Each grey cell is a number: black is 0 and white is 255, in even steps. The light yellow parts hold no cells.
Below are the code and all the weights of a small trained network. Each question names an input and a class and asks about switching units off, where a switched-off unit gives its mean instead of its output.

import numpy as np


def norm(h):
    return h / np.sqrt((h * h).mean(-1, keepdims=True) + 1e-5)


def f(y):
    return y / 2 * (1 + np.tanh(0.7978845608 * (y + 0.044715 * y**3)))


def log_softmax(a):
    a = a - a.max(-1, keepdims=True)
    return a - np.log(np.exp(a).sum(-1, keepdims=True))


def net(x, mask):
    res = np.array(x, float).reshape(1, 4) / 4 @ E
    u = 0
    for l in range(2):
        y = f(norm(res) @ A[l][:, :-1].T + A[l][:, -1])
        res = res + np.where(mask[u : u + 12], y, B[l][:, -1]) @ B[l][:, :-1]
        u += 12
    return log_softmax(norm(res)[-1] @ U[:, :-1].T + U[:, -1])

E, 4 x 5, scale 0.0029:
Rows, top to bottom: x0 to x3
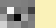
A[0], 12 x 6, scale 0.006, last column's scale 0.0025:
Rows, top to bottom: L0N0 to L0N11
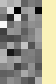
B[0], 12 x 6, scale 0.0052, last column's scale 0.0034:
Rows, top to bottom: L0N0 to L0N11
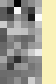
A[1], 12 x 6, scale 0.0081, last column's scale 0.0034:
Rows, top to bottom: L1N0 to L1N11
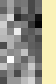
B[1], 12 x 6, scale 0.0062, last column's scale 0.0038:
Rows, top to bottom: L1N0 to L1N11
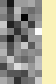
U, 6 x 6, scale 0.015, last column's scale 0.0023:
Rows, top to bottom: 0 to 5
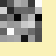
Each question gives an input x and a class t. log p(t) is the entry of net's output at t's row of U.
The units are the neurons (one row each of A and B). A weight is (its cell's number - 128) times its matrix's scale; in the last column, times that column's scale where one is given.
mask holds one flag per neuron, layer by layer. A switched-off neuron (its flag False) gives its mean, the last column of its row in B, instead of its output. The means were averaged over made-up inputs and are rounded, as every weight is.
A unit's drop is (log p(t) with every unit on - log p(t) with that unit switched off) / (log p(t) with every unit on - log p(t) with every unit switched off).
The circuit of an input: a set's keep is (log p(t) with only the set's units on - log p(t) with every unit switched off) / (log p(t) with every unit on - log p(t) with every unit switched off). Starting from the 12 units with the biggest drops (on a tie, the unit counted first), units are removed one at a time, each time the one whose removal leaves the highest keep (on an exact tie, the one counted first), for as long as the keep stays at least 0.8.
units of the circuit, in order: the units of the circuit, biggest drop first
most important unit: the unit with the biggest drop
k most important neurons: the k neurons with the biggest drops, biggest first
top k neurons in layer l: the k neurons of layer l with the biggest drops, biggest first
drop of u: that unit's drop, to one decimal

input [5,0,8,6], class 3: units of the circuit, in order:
(L0N2, L1N9)
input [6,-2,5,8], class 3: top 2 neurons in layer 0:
(L0N7, L0N2)
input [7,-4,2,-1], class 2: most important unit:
L0N7
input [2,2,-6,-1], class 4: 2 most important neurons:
(L0N4, L0N3)
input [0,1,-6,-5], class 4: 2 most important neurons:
(L0N4, L0N1)
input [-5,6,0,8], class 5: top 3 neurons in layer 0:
(L0N2, L0N0, L0N11)
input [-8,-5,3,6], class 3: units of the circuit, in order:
(L0N7, L1N9)
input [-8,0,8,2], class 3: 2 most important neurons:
(L0N7, L0N2)
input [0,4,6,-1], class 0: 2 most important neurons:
(L0N1, L0N3)
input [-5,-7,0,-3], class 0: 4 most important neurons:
(L0N2, L1N4, L0N0, L0N11)
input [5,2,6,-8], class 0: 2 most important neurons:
(L0N1, L1N4)
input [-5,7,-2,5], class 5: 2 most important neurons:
(L1N2, L0N2)
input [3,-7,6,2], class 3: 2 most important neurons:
(L1N9, L0N3)
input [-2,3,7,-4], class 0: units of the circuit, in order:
(L0N1)
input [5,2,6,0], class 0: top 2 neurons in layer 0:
(L0N1, L0N3)
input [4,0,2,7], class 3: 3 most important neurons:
(L0N2, L1N9, L0N3)
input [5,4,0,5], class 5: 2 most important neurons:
(L0N2, L0N0)
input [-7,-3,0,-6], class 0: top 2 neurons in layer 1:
(L1N4, L1N1)
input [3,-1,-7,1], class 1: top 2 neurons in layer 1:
(L1N4, L1N9)
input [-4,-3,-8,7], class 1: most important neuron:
(L0N2)
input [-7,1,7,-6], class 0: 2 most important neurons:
(L0N1, L1N4)
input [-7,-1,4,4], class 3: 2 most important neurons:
(L0N7, L0N2)
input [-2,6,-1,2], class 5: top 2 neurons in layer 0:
(L0N2, L0N7)
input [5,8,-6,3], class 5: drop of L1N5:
0.2
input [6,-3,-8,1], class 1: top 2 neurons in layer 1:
(L1N4, L1N9)
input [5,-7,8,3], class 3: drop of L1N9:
0.2
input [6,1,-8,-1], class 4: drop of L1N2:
0.1
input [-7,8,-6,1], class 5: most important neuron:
(L1N2)
